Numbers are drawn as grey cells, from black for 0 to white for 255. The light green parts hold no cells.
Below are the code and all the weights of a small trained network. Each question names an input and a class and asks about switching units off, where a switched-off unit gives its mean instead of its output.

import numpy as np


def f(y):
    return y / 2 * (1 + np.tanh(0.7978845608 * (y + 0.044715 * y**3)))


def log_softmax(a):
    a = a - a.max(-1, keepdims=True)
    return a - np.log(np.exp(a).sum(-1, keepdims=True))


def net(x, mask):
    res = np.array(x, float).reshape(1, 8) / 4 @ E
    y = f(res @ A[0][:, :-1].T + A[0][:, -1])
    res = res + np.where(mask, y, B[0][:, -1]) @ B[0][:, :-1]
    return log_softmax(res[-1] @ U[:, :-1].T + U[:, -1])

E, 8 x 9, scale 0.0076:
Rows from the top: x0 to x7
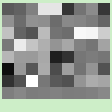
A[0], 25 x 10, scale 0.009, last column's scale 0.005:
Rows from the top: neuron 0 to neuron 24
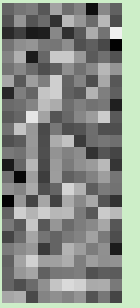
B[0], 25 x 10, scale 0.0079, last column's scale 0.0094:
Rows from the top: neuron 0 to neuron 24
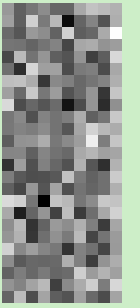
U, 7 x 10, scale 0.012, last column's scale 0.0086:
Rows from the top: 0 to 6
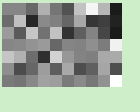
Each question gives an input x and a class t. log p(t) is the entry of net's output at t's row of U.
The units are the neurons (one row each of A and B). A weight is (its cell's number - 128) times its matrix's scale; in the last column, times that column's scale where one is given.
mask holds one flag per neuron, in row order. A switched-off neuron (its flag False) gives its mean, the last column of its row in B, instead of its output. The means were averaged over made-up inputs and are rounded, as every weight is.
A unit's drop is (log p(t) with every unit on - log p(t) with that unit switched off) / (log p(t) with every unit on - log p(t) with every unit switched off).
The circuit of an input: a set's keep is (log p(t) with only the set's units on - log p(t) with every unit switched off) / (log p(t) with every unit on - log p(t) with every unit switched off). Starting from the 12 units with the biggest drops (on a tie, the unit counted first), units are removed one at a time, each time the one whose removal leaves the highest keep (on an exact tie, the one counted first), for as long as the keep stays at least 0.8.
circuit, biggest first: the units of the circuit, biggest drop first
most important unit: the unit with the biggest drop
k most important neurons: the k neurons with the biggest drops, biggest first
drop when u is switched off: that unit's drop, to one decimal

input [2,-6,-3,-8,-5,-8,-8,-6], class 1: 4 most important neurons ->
(neuron 4; neuron 24; neuron 16; neuron 17)
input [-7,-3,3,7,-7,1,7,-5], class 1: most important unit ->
neuron 13
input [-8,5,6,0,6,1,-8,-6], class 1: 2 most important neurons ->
(neuron 24; neuron 7)
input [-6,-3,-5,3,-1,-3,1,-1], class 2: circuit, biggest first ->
(neuron 15; neuron 5)
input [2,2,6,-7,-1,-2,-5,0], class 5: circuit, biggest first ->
(neuron 2; neuron 11)
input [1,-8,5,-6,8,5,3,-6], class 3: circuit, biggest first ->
(neuron 2; neuron 10)
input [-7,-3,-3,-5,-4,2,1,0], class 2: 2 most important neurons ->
(neuron 1; neuron 5)
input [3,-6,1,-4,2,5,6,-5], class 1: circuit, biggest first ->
(neuron 13; neuron 19)
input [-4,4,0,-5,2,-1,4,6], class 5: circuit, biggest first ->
(neuron 14; neuron 11)
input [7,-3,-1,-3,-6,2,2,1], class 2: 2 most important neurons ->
(neuron 7; neuron 8)
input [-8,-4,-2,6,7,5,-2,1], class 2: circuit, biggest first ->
(neuron 1; neuron 5)
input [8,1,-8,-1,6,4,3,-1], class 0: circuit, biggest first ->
(neuron 10; neuron 22)
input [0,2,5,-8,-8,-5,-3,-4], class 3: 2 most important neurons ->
(neuron 23; neuron 17)
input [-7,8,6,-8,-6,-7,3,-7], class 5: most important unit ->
neuron 14
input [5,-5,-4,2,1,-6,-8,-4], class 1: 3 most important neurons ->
(neuron 4; neuron 24; neuron 16)
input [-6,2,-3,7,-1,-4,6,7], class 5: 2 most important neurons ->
(neuron 17; neuron 21)
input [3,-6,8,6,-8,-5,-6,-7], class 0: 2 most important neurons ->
(neuron 23; neuron 2)
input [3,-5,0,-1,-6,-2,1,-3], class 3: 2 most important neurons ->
(neuron 23; neuron 16)
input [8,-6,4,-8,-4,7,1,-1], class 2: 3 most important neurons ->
(neuron 7; neuron 8; neuron 17)
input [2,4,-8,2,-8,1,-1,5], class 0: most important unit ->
neuron 11
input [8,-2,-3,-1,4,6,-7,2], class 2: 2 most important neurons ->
(neuron 7; neuron 8)
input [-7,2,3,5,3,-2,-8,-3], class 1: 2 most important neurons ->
(neuron 24; neuron 4)
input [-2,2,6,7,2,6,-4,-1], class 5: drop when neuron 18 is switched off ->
0.1
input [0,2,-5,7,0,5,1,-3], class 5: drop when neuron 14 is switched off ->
-0.1
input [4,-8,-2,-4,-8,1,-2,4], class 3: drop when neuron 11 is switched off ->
0.2
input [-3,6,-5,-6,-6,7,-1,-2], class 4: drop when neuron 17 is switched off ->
0.1
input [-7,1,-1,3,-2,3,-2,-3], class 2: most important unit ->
neuron 1
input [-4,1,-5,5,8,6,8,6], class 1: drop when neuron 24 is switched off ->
0.0
